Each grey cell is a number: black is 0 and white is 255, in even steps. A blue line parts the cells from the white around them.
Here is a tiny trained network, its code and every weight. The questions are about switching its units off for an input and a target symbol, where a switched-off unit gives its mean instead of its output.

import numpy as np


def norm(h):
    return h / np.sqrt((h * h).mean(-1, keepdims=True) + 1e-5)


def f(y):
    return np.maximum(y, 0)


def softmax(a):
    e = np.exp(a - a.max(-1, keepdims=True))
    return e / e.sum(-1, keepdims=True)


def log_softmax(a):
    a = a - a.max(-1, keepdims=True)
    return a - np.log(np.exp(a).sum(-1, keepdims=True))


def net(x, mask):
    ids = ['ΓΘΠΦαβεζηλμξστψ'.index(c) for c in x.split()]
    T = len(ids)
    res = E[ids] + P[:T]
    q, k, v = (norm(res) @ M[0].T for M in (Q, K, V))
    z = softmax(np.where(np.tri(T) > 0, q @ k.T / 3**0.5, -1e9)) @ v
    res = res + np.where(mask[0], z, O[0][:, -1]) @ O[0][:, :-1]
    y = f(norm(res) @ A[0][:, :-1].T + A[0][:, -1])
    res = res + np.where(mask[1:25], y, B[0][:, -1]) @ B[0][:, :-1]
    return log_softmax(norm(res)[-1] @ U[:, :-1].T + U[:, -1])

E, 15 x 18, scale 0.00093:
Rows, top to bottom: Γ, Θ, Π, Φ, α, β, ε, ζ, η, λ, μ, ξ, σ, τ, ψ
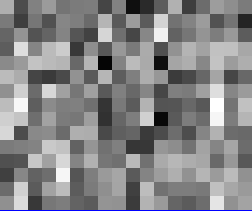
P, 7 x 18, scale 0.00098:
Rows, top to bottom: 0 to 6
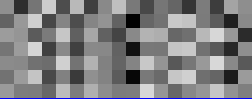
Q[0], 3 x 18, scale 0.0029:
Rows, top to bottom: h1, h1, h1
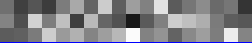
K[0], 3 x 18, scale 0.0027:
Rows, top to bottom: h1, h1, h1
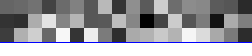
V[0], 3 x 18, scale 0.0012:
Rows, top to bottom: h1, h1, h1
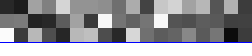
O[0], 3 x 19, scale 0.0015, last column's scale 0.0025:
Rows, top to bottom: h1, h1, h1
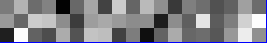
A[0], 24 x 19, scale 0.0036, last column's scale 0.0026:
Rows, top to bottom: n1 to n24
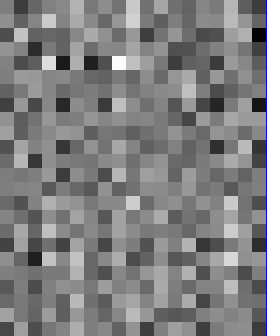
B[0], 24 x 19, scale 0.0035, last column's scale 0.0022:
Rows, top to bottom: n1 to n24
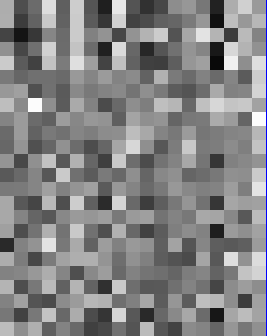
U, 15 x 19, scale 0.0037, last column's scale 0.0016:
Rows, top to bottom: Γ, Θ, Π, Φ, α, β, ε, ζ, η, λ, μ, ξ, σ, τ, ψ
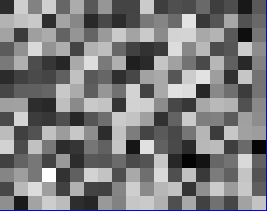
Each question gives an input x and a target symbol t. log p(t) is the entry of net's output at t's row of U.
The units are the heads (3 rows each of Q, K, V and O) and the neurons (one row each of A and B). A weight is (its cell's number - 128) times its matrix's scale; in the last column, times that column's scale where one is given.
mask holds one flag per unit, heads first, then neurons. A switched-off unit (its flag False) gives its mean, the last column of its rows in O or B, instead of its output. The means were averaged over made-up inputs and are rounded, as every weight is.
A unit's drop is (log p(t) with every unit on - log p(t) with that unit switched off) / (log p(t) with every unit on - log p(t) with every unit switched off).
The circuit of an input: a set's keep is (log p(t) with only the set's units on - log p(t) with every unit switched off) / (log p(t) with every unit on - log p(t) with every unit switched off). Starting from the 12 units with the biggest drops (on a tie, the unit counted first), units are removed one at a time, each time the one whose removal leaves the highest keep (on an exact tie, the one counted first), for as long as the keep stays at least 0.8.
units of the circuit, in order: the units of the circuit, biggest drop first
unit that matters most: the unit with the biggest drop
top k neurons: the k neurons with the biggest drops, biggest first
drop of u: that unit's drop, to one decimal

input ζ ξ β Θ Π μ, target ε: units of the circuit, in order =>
(h1, n10, n5, n19)
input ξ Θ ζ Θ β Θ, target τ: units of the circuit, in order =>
(h1, n8, n18)
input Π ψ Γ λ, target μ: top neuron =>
(n5)
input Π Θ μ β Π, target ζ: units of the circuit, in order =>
(n5, n2)
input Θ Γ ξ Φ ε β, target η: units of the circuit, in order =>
(h1, n11, n5)
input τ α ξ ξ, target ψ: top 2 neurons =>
(n20, n5)
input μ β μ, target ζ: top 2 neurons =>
(n16, n5)
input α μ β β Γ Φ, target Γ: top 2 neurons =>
(n18, n24)
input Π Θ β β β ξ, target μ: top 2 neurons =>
(n7, n5)
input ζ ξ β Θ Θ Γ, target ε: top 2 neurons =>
(n10, n5)
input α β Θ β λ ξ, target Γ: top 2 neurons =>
(n18, n24)
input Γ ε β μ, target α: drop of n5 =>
0.1
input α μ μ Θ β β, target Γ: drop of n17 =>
0.0
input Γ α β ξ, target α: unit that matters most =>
n7
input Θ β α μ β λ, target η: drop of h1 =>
0.9
